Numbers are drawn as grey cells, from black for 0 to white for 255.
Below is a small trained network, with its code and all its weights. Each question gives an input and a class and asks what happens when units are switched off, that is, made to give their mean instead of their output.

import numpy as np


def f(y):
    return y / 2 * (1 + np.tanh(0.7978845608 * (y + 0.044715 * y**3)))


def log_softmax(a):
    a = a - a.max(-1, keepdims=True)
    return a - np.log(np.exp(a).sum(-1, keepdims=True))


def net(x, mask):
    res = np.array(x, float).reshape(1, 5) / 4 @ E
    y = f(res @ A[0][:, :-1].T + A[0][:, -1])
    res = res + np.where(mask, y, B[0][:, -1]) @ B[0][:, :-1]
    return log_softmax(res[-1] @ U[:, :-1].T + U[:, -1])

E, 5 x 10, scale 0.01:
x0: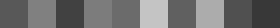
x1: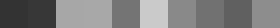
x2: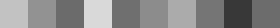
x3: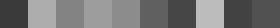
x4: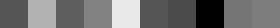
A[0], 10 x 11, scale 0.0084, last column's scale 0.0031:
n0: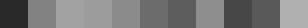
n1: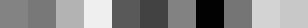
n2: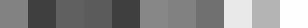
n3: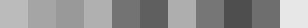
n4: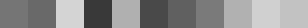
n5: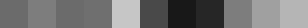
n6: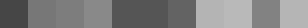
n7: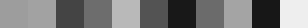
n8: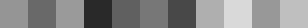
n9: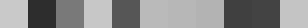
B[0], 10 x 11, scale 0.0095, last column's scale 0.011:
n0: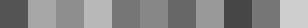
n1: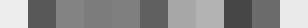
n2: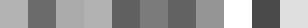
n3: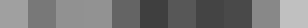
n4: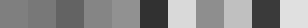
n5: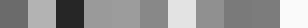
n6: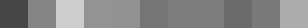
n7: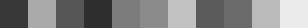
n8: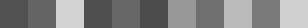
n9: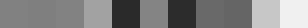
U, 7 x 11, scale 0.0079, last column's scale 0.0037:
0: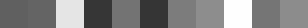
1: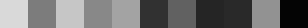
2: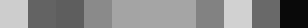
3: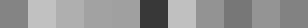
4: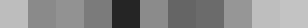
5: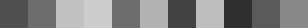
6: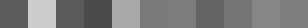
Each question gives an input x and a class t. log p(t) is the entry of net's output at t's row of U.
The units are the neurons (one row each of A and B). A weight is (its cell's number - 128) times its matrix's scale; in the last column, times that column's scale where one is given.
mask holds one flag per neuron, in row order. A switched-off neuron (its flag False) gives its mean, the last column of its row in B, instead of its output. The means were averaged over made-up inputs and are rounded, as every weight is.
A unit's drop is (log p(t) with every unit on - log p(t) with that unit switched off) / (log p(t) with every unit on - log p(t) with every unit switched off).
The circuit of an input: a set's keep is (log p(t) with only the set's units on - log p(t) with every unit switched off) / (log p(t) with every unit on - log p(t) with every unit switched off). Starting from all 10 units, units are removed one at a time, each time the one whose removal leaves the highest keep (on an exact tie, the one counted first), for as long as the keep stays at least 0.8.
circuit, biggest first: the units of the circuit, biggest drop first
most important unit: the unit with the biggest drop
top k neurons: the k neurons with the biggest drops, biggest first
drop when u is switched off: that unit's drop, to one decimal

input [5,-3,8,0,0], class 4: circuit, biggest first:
[n9]
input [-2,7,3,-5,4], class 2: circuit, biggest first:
[n9, n0]
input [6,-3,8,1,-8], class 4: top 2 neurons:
[n9, n0]
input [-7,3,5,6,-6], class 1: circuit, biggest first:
[n3, n5]
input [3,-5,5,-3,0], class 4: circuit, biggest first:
[n9, n4]
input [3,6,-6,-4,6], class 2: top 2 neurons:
[n5, n2]
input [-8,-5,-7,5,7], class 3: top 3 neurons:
[n4, n5, n1]
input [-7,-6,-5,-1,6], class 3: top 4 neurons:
[n5, n4, n1, n7]
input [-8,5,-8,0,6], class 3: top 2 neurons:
[n5, n1]
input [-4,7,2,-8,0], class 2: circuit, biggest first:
[n2, n1]
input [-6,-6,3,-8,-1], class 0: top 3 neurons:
[n2, n5, n8]
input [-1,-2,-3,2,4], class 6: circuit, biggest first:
[n7, n2]
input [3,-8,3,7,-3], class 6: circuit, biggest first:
[n7, n1]
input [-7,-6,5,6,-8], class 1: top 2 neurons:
[n3, n2]
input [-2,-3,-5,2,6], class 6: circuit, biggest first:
[n7]
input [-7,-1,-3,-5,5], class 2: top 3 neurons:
[n5, n1, n2]
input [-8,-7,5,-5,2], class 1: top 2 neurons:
[n3, n1]
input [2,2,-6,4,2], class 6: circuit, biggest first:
[n2, n7]
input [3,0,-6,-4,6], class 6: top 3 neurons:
[n5, n7, n1]
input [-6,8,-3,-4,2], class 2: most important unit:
n1
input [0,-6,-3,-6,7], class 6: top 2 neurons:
[n7, n5]
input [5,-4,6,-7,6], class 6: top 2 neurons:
[n7, n2]
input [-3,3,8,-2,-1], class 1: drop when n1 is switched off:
0.1
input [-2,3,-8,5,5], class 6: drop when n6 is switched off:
-0.1
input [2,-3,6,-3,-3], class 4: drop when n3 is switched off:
-0.1
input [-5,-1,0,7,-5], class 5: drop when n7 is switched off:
0.3
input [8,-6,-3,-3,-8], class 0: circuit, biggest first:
[n8]
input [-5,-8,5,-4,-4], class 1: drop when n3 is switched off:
0.7
